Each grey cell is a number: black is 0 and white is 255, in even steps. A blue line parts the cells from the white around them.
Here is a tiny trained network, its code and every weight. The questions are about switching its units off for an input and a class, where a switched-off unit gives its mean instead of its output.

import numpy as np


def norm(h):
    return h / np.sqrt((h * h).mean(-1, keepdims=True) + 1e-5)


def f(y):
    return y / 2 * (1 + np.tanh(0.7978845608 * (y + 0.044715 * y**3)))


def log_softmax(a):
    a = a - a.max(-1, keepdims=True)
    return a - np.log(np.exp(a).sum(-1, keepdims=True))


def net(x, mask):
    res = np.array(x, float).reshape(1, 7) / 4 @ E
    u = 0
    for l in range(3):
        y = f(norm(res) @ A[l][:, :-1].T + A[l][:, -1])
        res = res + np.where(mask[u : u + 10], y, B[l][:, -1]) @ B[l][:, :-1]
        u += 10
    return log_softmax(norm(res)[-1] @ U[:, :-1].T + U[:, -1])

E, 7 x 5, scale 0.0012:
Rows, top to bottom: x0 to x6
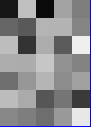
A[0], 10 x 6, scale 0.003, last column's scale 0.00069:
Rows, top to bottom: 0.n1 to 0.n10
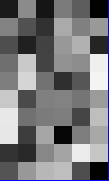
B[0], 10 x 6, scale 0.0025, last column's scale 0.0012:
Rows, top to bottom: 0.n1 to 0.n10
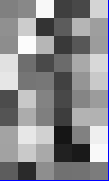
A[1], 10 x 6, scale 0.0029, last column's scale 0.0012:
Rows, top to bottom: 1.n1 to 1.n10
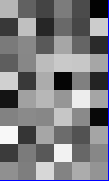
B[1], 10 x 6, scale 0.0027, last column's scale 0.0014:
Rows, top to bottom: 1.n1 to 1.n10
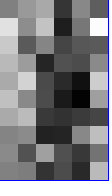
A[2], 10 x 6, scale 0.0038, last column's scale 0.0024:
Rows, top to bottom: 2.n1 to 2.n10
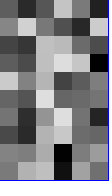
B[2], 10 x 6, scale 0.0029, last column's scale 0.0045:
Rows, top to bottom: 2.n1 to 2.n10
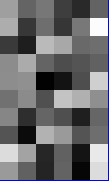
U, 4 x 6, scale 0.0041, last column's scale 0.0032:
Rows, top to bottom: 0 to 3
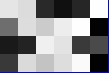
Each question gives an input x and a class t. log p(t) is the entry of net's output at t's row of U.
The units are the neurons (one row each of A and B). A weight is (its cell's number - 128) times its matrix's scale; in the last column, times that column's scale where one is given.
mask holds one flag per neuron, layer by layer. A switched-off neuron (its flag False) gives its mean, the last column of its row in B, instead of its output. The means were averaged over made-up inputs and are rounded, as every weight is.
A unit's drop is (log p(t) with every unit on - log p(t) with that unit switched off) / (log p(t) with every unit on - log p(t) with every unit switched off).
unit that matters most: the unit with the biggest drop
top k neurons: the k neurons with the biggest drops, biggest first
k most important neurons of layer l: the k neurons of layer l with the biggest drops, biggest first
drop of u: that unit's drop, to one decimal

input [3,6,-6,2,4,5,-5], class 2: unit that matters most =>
1.n5
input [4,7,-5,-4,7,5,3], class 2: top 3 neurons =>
[0.n8, 1.n5, 1.n8]
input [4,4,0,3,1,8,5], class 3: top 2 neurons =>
[2.n9, 2.n10]
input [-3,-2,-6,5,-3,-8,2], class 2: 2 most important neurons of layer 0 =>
[0.n8, 0.n10]
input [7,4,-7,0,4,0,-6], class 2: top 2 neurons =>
[1.n5, 0.n8]
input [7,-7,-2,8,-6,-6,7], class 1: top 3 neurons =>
[0.n4, 1.n5, 2.n9]
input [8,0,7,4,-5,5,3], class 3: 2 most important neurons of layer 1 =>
[1.n5, 1.n6]
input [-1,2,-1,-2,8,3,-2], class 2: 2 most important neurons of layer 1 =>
[1.n2, 1.n5]
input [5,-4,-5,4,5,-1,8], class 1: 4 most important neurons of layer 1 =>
[1.n5, 1.n8, 1.n10, 1.n1]
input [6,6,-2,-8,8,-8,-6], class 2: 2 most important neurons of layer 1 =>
[1.n5, 1.n8]
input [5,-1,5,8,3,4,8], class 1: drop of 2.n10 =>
0.2
